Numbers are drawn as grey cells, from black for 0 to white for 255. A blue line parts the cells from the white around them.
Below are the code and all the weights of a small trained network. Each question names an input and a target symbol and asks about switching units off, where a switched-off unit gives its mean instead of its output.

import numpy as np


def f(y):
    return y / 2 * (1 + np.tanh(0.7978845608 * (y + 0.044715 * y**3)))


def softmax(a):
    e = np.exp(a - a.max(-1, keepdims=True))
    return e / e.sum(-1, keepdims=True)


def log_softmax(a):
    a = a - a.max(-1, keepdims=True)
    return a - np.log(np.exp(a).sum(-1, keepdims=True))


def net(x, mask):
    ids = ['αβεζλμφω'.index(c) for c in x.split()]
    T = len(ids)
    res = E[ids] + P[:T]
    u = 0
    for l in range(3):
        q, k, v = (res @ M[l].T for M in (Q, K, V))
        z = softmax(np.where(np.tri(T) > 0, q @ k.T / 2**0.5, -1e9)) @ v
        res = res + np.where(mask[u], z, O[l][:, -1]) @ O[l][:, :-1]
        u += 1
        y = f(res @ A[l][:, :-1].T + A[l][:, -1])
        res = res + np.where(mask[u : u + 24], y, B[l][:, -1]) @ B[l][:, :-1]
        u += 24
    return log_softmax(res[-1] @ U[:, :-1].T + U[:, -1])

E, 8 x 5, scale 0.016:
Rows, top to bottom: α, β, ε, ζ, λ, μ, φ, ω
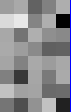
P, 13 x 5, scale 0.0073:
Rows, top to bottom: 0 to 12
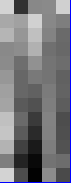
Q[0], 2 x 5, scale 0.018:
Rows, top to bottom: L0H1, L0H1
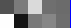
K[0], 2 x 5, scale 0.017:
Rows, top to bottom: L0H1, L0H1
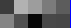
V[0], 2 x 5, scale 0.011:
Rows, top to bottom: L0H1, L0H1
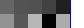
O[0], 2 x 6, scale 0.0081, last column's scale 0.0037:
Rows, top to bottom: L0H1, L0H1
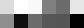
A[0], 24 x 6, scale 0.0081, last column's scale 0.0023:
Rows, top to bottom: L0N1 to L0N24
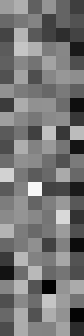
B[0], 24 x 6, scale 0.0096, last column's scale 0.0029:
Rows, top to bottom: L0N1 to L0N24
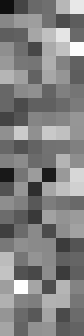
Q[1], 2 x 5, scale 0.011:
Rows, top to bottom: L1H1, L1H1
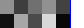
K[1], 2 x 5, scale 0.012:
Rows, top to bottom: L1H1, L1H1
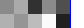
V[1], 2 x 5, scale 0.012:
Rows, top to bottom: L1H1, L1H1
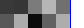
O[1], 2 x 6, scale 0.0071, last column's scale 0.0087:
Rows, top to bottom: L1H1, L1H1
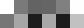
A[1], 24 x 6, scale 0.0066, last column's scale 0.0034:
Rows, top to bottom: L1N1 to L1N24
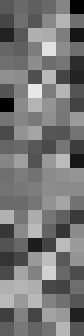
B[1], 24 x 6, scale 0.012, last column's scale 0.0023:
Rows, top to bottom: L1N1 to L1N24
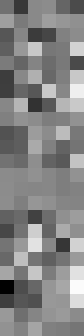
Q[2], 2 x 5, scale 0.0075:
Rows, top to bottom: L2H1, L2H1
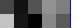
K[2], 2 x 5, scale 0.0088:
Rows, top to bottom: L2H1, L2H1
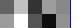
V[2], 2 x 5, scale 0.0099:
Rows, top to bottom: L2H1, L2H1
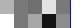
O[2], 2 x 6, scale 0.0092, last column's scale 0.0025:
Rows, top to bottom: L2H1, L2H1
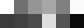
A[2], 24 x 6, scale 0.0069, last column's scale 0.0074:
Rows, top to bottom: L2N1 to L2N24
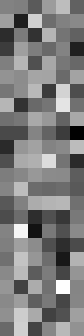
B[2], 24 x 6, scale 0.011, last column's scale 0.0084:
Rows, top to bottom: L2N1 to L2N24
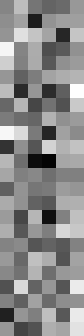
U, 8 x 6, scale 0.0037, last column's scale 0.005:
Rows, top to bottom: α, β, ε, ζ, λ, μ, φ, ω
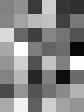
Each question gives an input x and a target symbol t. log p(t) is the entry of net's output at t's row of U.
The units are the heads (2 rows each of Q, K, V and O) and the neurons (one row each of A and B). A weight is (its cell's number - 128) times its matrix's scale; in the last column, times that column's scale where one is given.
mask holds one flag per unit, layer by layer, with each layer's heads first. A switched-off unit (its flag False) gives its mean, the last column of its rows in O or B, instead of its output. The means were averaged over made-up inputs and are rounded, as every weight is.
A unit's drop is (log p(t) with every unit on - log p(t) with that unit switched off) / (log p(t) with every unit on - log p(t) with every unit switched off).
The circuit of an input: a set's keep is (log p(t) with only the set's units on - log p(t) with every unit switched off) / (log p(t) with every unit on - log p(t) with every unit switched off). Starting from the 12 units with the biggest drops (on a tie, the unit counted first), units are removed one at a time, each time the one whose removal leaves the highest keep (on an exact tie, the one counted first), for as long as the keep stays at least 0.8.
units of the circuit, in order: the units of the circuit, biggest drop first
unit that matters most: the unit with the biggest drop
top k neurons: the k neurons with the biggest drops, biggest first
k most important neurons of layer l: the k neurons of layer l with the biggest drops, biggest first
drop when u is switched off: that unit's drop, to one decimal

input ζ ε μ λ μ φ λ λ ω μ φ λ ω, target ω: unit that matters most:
L2N11
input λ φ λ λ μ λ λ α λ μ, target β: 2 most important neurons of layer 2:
(L2N3, L2N12)
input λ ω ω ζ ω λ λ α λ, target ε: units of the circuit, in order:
(L0H1, L1H1, L2N17)
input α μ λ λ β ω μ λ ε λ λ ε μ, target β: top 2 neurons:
(L2N19, L1N6)
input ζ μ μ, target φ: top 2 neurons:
(L2N11, L1N7)
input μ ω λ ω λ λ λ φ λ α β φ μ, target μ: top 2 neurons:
(L2N3, L2N17)
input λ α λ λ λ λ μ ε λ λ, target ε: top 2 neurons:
(L2N23, L2N21)
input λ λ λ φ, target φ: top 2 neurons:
(L1N21, L0N4)
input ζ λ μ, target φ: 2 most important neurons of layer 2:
(L2N11, L2N3)
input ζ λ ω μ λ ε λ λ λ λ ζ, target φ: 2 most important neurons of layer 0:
(L0N14, L0N4)
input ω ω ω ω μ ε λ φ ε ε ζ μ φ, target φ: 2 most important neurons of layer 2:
(L2N7, L2N11)
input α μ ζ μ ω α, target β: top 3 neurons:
(L1N18, L2N19, L0N13)
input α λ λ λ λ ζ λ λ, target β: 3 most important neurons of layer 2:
(L2N19, L2N23, L2N12)
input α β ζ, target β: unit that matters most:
L0H1
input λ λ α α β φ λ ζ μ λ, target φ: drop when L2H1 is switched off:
0.4
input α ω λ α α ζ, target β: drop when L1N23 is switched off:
0.0
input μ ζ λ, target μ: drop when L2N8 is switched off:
0.2
